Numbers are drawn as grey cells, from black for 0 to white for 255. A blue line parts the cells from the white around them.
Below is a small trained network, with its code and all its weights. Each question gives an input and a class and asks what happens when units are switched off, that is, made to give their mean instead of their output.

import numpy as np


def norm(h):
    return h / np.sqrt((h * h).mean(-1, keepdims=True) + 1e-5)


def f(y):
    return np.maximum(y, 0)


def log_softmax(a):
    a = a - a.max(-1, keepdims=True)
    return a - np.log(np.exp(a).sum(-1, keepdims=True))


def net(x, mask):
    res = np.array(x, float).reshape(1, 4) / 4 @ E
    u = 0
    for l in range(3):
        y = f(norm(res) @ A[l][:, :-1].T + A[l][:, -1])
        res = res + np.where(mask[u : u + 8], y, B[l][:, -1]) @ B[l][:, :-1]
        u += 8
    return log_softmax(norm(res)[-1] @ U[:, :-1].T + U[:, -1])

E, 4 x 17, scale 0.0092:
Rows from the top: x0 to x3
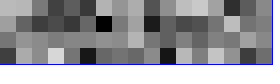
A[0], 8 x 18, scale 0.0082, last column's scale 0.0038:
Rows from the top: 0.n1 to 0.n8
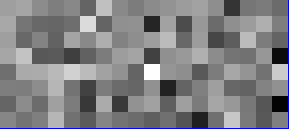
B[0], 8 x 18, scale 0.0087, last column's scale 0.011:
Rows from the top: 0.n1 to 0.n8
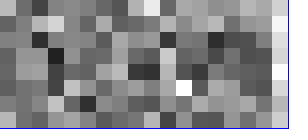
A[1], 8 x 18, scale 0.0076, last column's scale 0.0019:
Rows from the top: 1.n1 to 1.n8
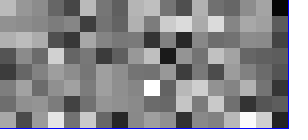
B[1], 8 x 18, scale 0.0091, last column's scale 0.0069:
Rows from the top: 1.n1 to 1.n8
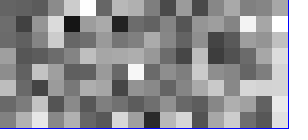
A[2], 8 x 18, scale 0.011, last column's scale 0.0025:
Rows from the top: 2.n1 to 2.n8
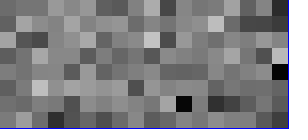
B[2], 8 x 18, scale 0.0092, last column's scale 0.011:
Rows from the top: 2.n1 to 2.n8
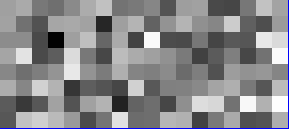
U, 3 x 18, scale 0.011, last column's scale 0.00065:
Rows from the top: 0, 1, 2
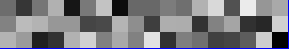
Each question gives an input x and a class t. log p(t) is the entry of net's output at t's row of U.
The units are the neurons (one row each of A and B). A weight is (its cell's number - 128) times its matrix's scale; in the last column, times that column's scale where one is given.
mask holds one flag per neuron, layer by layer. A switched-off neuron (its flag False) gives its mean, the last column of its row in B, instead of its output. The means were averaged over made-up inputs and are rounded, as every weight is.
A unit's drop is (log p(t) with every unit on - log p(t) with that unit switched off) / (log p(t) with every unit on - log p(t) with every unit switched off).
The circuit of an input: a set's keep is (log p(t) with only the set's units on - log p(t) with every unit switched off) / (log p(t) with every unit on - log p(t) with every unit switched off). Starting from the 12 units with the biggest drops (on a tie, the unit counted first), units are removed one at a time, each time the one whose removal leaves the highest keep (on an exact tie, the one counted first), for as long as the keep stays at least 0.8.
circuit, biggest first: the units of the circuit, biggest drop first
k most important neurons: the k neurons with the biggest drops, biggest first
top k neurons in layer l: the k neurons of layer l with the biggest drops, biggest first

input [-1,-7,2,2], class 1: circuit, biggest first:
(0.n5)
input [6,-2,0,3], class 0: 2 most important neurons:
(0.n1 1.n2)
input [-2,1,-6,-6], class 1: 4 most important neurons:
(0.n2 1.n8 0.n5 0.n4)
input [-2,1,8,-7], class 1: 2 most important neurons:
(0.n2 1.n8)
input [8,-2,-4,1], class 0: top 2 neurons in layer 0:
(0.n1 0.n3)
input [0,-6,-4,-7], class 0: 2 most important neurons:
(0.n5 2.n7)
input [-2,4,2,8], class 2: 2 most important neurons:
(1.n4 0.n5)
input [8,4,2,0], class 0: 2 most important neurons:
(0.n6 2.n7)
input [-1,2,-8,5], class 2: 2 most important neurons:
(0.n5 1.n4)
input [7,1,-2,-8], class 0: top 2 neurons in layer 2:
(2.n7 2.n4)
